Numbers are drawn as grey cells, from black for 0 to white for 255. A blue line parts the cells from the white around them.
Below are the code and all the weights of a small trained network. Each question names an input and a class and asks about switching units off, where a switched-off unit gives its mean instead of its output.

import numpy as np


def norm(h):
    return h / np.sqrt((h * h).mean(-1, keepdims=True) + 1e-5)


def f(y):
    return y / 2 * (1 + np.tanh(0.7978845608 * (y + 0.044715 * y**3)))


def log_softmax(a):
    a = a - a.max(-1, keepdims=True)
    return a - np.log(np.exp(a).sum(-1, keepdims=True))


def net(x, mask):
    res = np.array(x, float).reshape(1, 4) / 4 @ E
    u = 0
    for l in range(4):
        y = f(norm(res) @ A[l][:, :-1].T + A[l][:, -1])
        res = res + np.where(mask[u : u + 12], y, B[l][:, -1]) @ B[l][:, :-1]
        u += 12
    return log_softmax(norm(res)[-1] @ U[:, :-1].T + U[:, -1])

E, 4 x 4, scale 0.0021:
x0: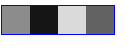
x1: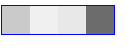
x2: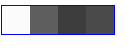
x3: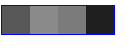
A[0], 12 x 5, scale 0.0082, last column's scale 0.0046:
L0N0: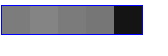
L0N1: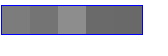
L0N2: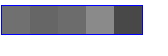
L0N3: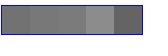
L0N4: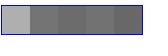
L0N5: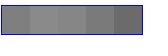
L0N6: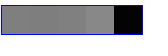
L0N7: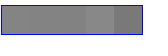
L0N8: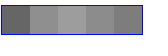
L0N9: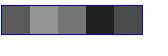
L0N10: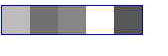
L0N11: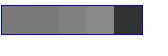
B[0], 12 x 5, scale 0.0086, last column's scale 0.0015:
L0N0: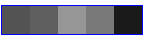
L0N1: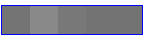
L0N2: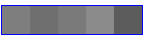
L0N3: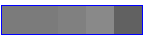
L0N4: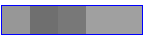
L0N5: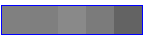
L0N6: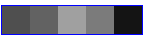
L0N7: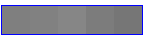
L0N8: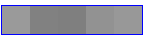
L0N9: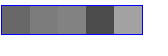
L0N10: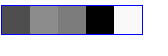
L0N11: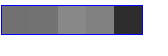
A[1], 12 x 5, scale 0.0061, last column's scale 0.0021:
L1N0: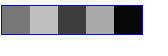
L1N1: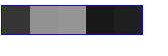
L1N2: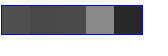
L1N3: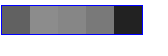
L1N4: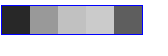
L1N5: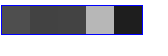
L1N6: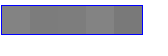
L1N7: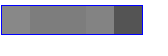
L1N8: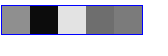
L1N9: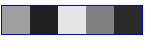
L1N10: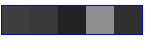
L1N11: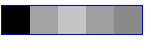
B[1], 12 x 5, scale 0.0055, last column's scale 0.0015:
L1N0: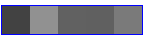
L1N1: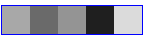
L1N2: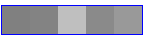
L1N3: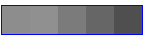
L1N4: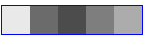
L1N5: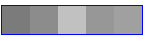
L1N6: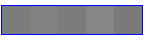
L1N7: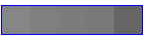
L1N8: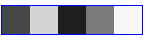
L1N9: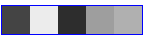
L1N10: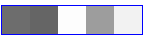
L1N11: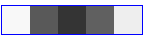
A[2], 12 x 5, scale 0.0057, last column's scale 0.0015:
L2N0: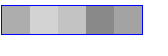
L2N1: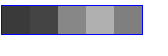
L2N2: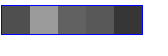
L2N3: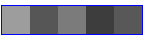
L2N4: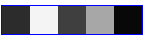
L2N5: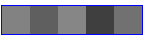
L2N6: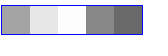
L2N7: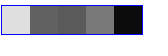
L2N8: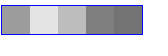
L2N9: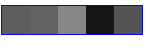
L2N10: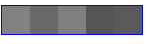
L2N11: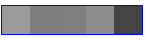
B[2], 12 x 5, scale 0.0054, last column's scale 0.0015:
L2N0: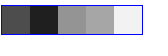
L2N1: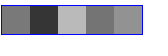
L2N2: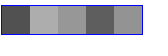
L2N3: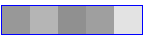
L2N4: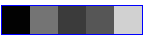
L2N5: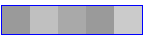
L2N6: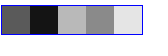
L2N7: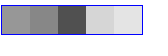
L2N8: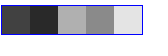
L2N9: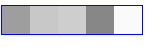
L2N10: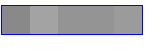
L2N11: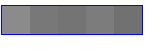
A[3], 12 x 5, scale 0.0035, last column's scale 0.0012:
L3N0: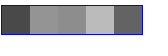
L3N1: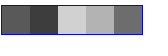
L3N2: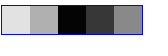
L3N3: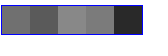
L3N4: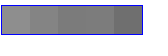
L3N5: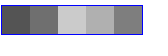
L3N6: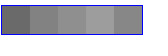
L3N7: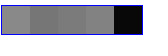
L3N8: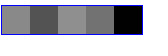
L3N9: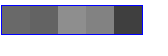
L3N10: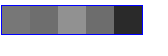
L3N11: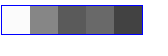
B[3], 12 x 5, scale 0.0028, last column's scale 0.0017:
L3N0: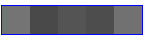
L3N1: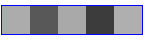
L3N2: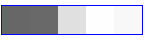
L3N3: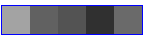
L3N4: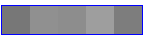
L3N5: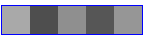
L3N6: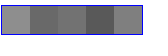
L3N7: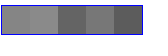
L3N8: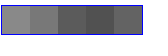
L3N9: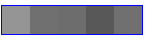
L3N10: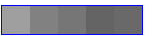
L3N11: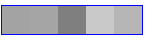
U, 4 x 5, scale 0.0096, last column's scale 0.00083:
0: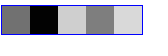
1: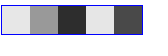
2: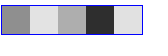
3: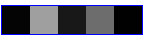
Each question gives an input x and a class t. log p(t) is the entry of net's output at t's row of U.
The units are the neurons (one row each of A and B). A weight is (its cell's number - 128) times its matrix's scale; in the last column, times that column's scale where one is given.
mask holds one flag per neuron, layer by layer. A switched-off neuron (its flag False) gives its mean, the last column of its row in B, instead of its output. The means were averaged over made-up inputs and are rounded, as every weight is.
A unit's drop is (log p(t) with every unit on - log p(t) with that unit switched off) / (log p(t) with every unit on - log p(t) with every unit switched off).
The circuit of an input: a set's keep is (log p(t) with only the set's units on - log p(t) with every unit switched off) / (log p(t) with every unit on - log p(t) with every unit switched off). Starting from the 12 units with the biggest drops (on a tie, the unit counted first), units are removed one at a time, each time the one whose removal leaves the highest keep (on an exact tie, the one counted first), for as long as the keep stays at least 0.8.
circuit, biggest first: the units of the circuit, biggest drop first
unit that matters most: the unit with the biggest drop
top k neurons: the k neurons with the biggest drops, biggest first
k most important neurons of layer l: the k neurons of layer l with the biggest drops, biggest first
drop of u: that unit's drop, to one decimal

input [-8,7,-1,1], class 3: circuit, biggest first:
L2N4; L1N0
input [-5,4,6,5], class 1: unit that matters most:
L1N10
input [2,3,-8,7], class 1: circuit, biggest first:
L1N11; L0N10
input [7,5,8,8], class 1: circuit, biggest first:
L0N10; L2N7
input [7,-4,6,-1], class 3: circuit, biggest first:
L1N8; L1N9
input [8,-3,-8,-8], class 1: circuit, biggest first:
L1N11; L1N4
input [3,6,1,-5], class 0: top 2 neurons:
L2N6; L0N9
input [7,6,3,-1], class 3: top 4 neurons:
L1N9; L1N8; L2N4; L1N10
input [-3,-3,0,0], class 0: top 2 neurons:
L1N10; L1N8
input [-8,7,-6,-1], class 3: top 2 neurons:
L1N10; L2N4
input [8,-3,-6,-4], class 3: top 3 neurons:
L1N8; L1N9; L2N4
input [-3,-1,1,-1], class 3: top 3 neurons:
L0N9; L2N4; L1N1
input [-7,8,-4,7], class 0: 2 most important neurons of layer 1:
L1N8; L1N9
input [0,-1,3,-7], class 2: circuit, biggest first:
L0N10
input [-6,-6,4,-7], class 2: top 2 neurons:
L0N10; L1N8
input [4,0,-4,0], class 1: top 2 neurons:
L1N4; L1N11
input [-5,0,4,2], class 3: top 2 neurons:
L1N11; L1N0
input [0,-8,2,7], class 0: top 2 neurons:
L0N10; L1N10
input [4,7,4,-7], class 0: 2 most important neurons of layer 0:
L0N9; L0N4
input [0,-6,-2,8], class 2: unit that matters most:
L0N9
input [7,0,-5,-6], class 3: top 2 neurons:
L1N8; L1N9
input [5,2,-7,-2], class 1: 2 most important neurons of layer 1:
L1N11; L1N4
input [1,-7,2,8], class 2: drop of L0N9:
0.8
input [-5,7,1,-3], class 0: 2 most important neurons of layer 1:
L1N8; L1N9
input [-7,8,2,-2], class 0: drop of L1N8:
0.3
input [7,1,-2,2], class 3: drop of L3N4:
0.0
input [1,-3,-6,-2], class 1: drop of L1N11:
0.1
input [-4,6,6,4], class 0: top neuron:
L1N11
